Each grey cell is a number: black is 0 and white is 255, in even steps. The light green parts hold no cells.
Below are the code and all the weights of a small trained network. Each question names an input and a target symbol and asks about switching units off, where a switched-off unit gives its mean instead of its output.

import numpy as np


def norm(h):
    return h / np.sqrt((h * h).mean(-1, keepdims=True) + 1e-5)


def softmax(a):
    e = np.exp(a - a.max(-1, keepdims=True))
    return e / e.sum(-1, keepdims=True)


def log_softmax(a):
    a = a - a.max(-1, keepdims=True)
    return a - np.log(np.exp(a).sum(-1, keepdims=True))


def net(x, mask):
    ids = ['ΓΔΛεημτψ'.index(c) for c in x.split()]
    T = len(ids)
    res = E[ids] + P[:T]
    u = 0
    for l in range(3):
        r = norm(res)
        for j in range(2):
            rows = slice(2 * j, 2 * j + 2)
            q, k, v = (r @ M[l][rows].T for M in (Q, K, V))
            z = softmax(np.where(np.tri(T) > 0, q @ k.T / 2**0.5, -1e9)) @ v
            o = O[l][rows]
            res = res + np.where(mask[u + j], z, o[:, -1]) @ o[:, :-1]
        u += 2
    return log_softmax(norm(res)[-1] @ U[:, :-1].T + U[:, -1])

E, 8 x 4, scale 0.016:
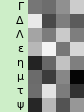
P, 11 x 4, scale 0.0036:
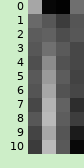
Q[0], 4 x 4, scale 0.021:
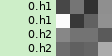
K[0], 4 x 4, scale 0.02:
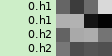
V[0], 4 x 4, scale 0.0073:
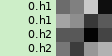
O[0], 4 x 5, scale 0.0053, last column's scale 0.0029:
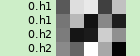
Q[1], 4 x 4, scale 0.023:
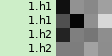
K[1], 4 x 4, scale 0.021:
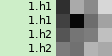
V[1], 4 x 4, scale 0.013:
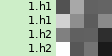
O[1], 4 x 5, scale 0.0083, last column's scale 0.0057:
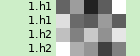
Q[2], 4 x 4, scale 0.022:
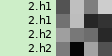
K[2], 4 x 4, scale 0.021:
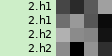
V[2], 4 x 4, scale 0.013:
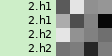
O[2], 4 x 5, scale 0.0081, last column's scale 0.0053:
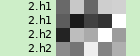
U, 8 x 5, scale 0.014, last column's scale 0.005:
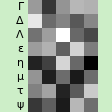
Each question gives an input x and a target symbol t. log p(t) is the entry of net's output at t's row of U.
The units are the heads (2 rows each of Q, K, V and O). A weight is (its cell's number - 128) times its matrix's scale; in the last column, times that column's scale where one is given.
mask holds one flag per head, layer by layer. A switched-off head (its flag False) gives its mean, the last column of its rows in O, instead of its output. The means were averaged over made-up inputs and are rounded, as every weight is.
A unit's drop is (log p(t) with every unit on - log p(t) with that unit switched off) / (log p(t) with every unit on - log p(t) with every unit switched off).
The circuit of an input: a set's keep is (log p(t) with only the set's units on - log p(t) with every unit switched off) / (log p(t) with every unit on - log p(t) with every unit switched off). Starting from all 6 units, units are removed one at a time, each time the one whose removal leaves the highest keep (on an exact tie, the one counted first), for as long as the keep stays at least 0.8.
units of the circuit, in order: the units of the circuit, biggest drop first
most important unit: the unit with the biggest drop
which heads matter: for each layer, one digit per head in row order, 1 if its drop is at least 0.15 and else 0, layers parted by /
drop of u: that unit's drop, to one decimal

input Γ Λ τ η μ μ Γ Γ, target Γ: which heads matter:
11 / 00 / 11
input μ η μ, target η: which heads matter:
11 / 11 / 01
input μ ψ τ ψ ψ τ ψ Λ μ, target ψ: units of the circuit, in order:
[1.h2, 2.h2]
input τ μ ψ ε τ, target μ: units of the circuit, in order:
[2.h1, 0.h1]
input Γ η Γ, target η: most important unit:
1.h1
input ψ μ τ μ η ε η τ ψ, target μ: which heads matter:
00 / 01 / 11
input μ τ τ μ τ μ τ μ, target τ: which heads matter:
10 / 01 / 01
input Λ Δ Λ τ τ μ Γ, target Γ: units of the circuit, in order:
[0.h1, 1.h1]
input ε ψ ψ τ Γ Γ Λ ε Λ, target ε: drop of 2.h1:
0.2
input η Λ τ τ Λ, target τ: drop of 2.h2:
0.3
